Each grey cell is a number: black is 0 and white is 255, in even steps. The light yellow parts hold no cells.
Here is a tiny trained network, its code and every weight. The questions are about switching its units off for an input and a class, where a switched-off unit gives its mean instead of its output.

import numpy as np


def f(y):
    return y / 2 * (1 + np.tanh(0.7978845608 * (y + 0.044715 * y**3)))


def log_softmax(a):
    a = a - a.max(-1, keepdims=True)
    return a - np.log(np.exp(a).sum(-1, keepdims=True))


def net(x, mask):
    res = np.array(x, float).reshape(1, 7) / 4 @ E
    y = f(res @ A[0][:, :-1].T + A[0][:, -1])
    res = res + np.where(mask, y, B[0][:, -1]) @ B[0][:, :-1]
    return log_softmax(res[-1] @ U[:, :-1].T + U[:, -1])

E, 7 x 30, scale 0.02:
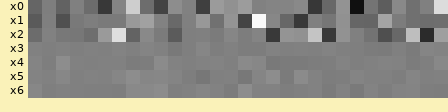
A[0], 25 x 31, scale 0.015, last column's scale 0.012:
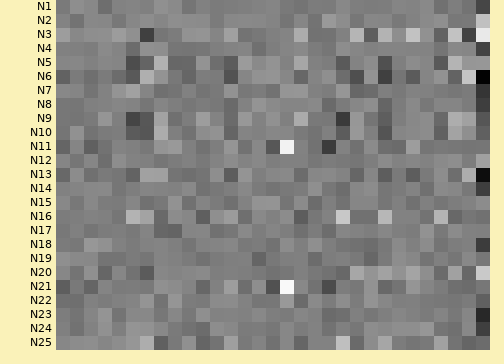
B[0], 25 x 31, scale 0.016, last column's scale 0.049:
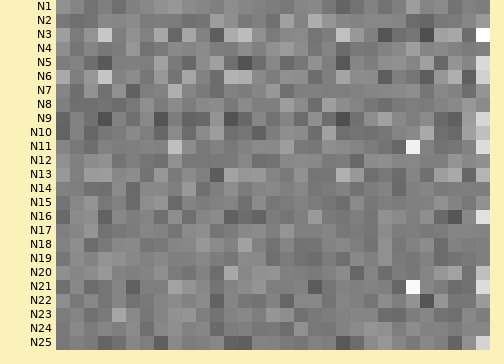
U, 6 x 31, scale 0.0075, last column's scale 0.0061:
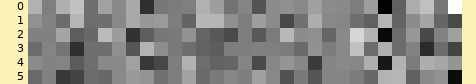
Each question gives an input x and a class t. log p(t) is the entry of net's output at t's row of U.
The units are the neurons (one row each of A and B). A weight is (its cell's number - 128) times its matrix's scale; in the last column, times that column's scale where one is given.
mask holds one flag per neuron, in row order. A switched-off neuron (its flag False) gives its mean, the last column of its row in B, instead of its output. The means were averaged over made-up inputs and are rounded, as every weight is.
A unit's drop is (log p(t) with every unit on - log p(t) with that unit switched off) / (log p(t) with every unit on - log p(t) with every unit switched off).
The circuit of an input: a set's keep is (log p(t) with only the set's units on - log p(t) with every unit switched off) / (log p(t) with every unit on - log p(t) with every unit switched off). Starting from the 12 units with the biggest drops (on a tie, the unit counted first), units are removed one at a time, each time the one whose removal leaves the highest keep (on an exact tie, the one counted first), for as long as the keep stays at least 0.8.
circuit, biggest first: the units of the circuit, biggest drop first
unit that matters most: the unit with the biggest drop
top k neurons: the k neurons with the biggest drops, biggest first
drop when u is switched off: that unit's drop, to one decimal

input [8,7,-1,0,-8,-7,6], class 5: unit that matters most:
N9
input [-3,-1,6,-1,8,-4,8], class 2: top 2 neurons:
[N21, N11]
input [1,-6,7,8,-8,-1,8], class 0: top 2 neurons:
[N6, N9]
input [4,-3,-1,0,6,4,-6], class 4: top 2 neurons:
[N21, N11]
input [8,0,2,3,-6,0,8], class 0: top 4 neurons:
[N6, N21, N11, N13]
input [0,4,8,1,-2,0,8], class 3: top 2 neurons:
[N3, N16]
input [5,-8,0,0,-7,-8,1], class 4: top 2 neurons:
[N3, N5]
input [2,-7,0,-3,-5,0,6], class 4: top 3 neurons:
[N3, N21, N11]
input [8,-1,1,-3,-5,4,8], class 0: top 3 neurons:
[N6, N13, N21]
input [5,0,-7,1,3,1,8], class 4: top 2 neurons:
[N21, N11]
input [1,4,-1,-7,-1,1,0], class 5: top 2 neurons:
[N3, N6]
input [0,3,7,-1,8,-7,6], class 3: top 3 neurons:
[N3, N16, N25]
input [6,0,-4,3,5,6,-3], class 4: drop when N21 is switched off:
0.3
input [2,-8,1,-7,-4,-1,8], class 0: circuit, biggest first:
[N21]
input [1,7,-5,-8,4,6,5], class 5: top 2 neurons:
[N9, N6]
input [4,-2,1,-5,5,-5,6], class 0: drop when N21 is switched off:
0.4
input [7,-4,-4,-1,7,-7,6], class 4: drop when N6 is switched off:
0.0
